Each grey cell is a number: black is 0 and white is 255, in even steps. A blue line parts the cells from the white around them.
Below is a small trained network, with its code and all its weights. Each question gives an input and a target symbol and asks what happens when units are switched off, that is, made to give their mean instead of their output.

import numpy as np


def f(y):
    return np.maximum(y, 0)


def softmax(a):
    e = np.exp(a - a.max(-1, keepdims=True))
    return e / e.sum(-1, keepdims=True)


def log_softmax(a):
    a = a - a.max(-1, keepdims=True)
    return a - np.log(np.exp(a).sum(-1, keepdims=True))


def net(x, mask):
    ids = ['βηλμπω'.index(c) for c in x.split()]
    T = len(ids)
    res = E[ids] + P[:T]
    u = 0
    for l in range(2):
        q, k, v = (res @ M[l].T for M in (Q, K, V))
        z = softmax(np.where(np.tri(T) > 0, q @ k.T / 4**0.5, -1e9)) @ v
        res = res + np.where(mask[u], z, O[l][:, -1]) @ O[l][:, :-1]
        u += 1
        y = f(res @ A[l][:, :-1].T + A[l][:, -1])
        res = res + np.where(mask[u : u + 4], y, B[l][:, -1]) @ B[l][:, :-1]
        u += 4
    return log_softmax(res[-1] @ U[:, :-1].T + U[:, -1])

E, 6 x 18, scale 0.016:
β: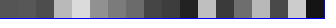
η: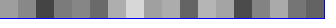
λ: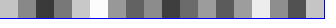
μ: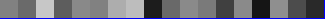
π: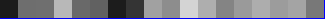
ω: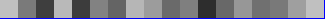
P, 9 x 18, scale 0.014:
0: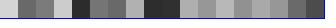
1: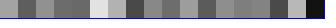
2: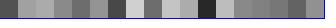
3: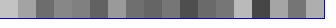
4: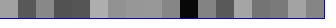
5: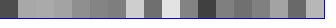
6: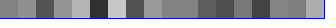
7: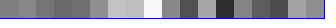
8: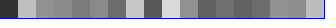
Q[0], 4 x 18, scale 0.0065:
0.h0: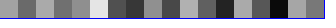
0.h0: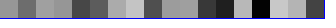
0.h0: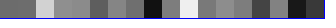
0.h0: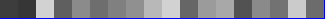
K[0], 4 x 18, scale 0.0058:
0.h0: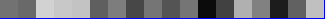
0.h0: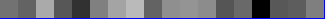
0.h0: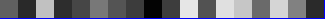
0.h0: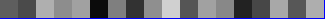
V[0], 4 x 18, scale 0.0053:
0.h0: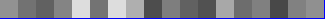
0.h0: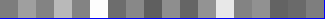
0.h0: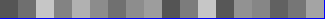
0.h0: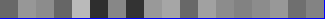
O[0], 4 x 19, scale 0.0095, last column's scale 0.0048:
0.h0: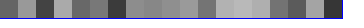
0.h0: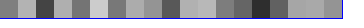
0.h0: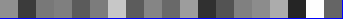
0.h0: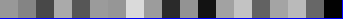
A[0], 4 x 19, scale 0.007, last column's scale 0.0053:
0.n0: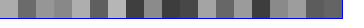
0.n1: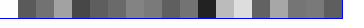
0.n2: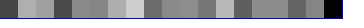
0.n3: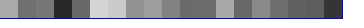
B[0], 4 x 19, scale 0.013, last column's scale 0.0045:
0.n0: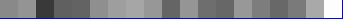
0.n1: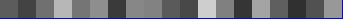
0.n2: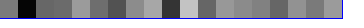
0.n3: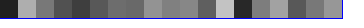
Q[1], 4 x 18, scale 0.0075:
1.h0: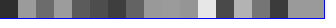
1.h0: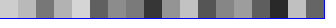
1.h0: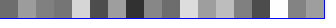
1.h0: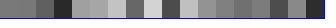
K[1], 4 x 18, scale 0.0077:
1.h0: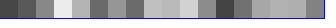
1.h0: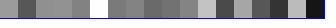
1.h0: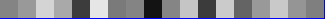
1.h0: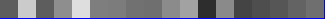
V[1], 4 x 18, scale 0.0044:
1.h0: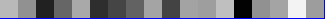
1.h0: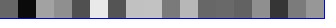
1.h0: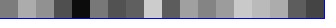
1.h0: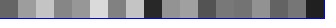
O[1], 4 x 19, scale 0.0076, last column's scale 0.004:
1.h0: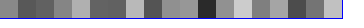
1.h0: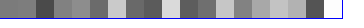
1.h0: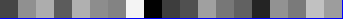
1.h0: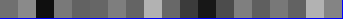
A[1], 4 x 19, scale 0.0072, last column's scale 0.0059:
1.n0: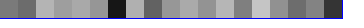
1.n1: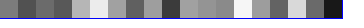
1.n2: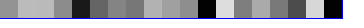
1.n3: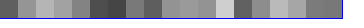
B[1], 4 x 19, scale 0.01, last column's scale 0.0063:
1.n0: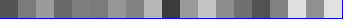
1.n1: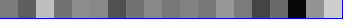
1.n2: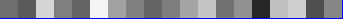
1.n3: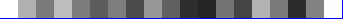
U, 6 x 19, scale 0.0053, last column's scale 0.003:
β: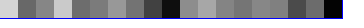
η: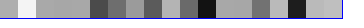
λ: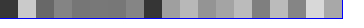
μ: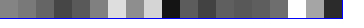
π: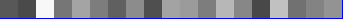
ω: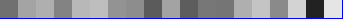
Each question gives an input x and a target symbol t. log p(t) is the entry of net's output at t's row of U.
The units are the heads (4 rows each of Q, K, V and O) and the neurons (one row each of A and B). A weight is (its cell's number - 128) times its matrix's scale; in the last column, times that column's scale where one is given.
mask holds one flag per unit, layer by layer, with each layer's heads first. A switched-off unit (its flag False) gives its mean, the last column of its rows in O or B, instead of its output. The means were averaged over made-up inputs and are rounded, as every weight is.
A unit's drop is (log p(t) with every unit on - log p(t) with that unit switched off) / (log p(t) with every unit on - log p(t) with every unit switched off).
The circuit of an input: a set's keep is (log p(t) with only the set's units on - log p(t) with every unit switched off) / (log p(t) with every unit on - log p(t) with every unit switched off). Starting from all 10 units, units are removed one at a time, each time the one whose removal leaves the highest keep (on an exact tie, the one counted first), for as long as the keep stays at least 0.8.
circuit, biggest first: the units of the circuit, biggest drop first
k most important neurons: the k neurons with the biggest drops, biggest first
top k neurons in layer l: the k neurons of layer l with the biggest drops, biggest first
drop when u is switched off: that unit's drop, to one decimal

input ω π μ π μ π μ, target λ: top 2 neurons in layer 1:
(1.n3; 1.n1)
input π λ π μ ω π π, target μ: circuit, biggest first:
(0.h0; 0.n0)
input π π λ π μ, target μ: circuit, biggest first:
(0.n0)
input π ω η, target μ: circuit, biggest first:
(1.n0; 0.n2)
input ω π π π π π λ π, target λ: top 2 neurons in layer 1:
(1.n3; 1.n0)
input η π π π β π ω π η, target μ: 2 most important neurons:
(0.n2; 1.n0)
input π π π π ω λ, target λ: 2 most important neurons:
(1.n3; 1.n0)
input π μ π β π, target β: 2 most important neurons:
(1.n3; 0.n1)
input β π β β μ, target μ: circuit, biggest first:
(0.n3; 1.h0)
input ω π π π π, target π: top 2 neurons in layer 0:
(0.n0; 0.n3)
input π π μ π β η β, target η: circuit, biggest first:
(0.h0; 1.n0)
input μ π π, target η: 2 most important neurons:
(1.n3; 0.n0)
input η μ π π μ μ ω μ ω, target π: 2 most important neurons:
(1.n2; 1.n0)
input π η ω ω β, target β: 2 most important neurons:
(1.n1; 0.n0)
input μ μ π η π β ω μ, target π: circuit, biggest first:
(0.h0)
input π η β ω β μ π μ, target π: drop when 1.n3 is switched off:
0.5
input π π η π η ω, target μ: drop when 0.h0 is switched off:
0.3
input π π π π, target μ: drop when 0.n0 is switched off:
0.3
